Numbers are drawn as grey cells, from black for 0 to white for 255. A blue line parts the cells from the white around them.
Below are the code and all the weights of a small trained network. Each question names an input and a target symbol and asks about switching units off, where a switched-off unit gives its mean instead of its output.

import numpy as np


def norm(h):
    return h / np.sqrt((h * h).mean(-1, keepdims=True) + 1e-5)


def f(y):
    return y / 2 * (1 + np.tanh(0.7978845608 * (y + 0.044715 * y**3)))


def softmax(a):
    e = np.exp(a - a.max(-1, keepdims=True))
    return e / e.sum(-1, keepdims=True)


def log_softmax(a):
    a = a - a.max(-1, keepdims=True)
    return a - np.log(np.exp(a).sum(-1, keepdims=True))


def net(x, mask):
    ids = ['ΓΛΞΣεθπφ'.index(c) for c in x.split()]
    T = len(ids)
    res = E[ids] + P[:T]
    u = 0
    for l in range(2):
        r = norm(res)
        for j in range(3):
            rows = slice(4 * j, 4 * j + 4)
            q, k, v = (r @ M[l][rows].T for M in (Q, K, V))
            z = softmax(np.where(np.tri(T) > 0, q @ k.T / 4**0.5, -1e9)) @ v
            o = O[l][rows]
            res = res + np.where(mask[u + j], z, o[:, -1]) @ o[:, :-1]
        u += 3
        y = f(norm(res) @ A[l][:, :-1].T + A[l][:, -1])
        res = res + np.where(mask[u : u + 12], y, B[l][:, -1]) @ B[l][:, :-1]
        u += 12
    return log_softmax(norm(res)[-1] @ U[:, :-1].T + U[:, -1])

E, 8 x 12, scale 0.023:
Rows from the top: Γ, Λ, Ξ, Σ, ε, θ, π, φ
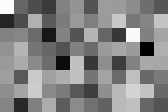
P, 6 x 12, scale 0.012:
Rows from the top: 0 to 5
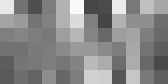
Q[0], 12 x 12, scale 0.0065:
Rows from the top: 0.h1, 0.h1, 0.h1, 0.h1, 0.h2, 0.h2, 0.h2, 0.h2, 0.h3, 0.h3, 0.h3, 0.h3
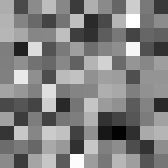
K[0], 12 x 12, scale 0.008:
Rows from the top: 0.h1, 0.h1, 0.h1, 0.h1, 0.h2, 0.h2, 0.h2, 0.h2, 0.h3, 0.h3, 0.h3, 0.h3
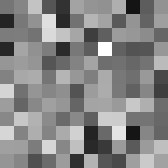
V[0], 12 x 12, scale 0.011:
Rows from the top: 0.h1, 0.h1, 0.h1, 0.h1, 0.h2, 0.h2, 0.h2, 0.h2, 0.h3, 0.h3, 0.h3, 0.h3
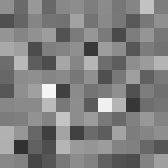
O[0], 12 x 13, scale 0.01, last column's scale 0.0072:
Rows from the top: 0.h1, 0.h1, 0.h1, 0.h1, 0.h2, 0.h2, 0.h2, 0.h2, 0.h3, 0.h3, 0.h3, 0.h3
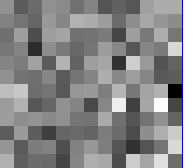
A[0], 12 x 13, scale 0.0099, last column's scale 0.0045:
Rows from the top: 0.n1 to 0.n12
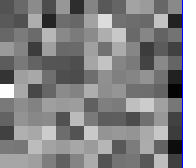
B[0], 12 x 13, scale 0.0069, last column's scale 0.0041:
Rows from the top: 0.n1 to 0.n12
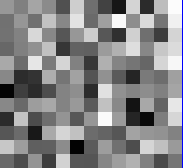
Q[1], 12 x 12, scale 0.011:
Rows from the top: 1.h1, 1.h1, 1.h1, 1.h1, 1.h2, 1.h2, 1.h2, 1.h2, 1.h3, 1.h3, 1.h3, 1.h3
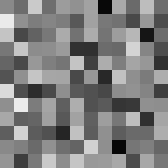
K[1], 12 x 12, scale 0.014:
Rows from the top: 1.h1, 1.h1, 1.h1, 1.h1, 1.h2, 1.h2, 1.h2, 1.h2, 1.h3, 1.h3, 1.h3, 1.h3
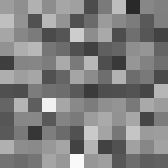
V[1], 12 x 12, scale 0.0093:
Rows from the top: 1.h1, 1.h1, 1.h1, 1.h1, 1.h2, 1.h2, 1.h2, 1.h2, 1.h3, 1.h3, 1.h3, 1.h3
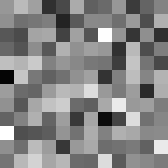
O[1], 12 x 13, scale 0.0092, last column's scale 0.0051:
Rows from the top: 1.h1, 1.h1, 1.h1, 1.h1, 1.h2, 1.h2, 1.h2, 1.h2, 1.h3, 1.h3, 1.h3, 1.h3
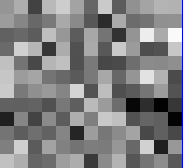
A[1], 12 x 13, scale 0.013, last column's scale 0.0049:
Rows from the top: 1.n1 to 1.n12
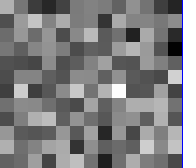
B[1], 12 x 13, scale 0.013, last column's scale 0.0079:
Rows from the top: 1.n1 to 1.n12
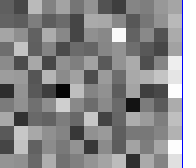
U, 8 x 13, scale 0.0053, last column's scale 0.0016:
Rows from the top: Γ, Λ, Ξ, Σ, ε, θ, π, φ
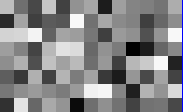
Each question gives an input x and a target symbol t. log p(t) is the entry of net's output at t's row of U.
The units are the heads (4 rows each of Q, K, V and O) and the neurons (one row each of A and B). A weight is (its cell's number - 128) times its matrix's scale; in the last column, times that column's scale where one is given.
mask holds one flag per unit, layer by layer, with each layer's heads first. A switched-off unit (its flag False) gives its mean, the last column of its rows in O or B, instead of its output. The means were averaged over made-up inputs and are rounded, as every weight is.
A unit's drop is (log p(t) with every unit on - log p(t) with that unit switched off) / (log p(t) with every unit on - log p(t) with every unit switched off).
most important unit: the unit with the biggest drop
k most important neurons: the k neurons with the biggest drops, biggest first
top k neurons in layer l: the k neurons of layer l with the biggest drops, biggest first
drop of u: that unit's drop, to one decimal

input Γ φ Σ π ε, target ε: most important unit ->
1.h3
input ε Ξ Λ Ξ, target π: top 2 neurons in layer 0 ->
[0.n1; 0.n3]
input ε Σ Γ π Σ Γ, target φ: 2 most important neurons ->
[0.n3; 1.n4]
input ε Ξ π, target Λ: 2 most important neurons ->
[1.n7; 0.n6]
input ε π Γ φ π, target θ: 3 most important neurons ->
[0.n8; 1.n5; 1.n12]
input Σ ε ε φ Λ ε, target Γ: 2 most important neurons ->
[0.n8; 0.n4]
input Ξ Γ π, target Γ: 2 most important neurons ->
[0.n1; 1.n9]
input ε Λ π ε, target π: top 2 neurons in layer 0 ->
[0.n10; 0.n8]
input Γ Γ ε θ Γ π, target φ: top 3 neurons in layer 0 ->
[0.n3; 0.n11; 0.n9]
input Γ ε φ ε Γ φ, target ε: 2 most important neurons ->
[0.n9; 0.n4]
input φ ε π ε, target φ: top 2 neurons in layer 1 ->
[1.n3; 1.n11]
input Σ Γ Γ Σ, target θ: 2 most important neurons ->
[0.n7; 0.n5]
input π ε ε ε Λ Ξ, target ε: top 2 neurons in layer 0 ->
[0.n9; 0.n7]
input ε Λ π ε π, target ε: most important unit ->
1.h1
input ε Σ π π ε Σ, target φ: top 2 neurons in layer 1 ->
[1.n7; 1.n8]
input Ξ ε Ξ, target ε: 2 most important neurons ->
[0.n1; 1.n7]
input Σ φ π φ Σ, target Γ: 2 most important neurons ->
[1.n9; 0.n4]
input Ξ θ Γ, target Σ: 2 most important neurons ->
[1.n12; 0.n9]
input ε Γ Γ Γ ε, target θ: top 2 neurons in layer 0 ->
[0.n8; 0.n4]
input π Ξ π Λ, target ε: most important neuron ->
[0.n2]
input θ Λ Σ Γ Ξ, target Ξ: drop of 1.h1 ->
0.6
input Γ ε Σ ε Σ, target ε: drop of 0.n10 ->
0.1
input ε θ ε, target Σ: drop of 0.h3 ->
0.2
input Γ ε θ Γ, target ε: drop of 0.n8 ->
0.0
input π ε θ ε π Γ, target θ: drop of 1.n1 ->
0.1
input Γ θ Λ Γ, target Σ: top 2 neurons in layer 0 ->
[0.n9; 0.n2]
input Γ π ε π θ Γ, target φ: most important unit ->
0.h3
